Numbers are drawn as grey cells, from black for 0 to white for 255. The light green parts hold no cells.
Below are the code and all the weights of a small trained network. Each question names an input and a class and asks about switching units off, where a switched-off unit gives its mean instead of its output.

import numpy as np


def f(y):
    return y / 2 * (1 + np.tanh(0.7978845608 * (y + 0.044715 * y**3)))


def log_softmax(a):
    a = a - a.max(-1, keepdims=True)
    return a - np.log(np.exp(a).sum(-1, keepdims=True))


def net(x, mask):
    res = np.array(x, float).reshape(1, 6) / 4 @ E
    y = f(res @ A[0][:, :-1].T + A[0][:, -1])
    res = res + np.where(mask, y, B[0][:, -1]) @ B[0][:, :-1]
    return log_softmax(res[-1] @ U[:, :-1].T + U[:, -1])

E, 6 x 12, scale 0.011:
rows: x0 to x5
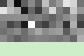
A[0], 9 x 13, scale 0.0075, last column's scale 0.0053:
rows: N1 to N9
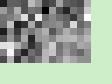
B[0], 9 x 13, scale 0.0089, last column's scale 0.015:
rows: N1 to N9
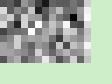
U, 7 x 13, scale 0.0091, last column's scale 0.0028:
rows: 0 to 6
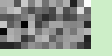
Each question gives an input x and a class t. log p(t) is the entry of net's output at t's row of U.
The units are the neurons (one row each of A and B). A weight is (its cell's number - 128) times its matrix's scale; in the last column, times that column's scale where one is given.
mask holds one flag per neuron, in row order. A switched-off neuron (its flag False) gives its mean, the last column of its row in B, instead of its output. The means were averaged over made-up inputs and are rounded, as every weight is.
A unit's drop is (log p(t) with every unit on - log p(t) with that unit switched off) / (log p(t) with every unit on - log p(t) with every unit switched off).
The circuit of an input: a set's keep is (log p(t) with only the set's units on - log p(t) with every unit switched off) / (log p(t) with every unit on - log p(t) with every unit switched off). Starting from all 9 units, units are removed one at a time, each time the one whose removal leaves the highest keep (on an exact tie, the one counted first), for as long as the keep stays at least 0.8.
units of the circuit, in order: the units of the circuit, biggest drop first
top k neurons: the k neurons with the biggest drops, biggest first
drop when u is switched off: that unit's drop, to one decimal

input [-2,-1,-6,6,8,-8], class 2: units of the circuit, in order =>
(N1)
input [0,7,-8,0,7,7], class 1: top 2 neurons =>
(N7 N5)
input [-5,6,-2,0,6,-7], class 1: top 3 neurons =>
(N7 N5 N4)
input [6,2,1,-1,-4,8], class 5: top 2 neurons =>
(N3 N9)
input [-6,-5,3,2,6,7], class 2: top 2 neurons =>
(N4 N1)
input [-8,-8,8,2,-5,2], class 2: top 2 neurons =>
(N1 N4)
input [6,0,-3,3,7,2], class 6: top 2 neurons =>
(N3 N5)
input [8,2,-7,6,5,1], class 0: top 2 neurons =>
(N4 N8)
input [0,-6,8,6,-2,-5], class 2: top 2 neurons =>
(N1 N9)
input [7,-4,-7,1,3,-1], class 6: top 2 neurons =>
(N4 N1)
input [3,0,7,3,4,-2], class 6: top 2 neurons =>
(N3 N7)
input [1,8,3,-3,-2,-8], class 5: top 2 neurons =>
(N3 N8)
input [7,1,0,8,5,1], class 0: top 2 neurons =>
(N4 N8)
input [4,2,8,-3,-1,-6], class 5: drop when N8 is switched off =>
0.0
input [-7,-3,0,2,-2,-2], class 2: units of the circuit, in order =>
(N4)
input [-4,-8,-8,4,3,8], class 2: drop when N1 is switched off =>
0.1
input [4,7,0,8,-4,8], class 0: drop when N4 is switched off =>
1.2
